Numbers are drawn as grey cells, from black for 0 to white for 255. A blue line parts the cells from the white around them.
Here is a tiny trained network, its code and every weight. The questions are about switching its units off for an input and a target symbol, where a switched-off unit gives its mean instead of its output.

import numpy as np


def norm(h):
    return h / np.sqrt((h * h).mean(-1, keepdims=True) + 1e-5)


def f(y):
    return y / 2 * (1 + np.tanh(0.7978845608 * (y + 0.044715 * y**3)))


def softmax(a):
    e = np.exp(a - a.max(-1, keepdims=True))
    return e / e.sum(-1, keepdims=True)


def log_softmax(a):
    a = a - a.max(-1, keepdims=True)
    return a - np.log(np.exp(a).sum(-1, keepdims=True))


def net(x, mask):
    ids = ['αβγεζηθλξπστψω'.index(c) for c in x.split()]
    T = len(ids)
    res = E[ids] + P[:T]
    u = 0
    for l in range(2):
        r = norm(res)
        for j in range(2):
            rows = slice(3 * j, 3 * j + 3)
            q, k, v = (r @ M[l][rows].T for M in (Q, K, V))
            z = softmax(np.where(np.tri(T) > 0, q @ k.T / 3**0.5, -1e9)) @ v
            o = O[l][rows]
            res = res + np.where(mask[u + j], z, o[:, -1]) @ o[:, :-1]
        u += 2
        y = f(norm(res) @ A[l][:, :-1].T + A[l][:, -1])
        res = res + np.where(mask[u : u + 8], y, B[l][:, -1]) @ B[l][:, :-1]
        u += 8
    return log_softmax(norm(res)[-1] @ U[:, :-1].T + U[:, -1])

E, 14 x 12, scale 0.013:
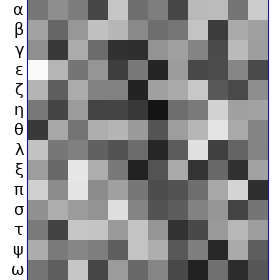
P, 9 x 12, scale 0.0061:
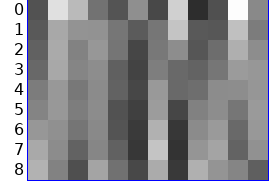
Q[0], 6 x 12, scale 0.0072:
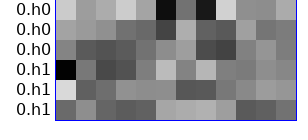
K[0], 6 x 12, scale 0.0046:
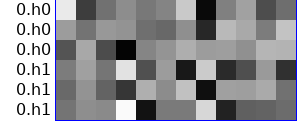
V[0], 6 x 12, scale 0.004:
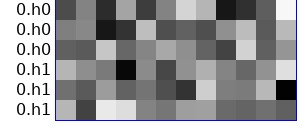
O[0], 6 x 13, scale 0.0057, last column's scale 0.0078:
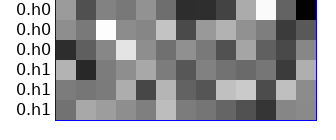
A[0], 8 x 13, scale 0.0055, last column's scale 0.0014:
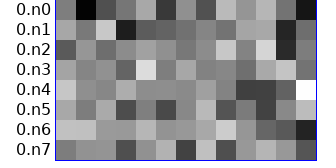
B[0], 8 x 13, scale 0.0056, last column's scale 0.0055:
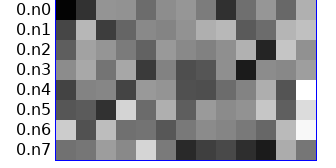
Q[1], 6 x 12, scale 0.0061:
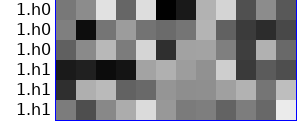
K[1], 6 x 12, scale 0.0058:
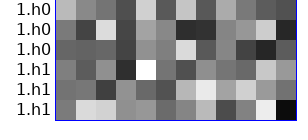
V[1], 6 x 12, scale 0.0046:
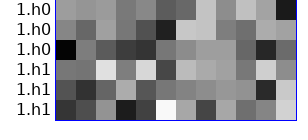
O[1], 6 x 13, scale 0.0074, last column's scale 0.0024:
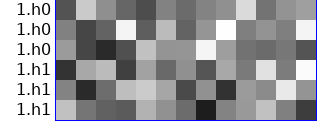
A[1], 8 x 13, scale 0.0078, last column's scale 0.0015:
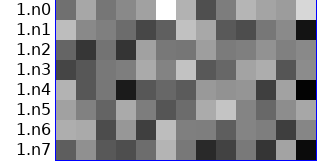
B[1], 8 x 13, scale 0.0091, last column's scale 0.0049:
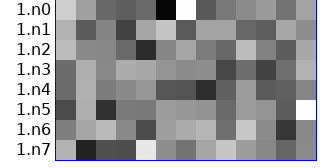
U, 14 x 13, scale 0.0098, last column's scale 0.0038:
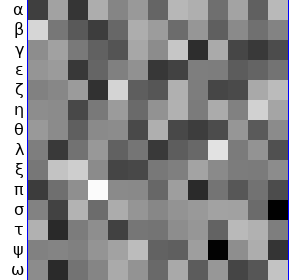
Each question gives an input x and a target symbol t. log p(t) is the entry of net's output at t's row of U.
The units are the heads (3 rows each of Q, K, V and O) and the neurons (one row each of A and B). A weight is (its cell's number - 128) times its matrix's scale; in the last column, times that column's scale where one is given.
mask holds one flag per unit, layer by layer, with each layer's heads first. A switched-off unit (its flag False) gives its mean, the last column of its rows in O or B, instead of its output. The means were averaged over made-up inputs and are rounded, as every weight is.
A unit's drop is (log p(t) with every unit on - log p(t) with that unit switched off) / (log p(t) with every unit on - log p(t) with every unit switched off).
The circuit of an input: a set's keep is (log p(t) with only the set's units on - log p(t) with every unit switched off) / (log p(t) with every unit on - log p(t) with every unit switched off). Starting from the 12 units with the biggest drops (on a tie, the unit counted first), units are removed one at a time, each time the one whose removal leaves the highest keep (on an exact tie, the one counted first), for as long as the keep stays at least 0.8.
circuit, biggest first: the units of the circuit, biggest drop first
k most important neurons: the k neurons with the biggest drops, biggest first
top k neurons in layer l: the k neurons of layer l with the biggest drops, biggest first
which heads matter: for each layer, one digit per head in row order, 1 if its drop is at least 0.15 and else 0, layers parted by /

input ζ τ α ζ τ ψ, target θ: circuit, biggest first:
(1.n0; 1.h1)
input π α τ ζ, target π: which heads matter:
10 / 00
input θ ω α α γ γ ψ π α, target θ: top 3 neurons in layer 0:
(0.n0; 0.n3; 0.n6)
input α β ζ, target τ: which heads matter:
10 / 01
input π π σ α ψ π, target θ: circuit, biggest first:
(0.h1)
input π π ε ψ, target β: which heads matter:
00 / 00
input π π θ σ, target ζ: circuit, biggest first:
(1.h0; 1.n5)
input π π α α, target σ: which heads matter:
11 / 11
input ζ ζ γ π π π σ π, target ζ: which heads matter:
01 / 10
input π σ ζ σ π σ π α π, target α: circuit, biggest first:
(0.n1; 1.n0)
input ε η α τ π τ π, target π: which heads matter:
11 / 00
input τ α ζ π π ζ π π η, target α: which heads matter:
01 / 10
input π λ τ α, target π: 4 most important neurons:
(0.n0; 1.n3; 0.n4; 0.n3)
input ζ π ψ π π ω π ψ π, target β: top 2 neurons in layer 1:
(1.n1; 1.n3)
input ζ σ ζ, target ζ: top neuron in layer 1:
(1.n1)
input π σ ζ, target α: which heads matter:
01 / 00
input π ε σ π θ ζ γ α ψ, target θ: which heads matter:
11 / 01
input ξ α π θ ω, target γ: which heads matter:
11 / 10
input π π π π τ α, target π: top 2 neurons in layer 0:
(0.n0; 0.n4)
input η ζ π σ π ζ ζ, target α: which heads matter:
10 / 00
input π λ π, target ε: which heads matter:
11 / 11
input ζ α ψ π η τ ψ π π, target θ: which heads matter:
11 / 01
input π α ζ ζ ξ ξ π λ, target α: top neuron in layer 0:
(0.n1)
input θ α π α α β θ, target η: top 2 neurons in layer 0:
(0.n4; 0.n2)
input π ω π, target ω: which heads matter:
11 / 11
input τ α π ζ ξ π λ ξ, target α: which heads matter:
01 / 10
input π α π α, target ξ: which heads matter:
10 / 01
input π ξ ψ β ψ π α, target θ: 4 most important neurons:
(0.n0; 1.n2; 1.n3; 0.n6)
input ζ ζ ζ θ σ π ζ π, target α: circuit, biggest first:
(0.n1; 1.h0)
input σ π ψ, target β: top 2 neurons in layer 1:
(1.n1; 1.n7)
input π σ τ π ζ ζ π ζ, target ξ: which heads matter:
01 / 10
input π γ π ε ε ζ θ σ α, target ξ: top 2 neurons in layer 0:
(0.n0; 0.n5)
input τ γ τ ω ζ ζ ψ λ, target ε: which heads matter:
00 / 00
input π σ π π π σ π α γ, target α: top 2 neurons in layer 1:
(1.n3; 1.n0)
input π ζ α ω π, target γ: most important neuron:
(1.n2)
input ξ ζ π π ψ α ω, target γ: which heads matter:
11 / 10
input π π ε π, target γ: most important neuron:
(1.n6)
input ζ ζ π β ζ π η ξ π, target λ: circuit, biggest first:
(1.h1; 0.h1)
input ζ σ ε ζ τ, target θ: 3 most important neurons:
(1.n0; 0.n6; 0.n7)
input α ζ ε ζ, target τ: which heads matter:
11 / 01
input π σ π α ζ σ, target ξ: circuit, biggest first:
(1.h1)
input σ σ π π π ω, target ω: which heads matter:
01 / 00
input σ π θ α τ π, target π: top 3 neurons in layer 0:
(0.n0; 0.n4; 0.n2)
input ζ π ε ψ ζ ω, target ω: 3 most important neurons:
(1.n7; 0.n6; 0.n5)
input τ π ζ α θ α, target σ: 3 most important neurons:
(0.n0; 1.n2; 0.n5)
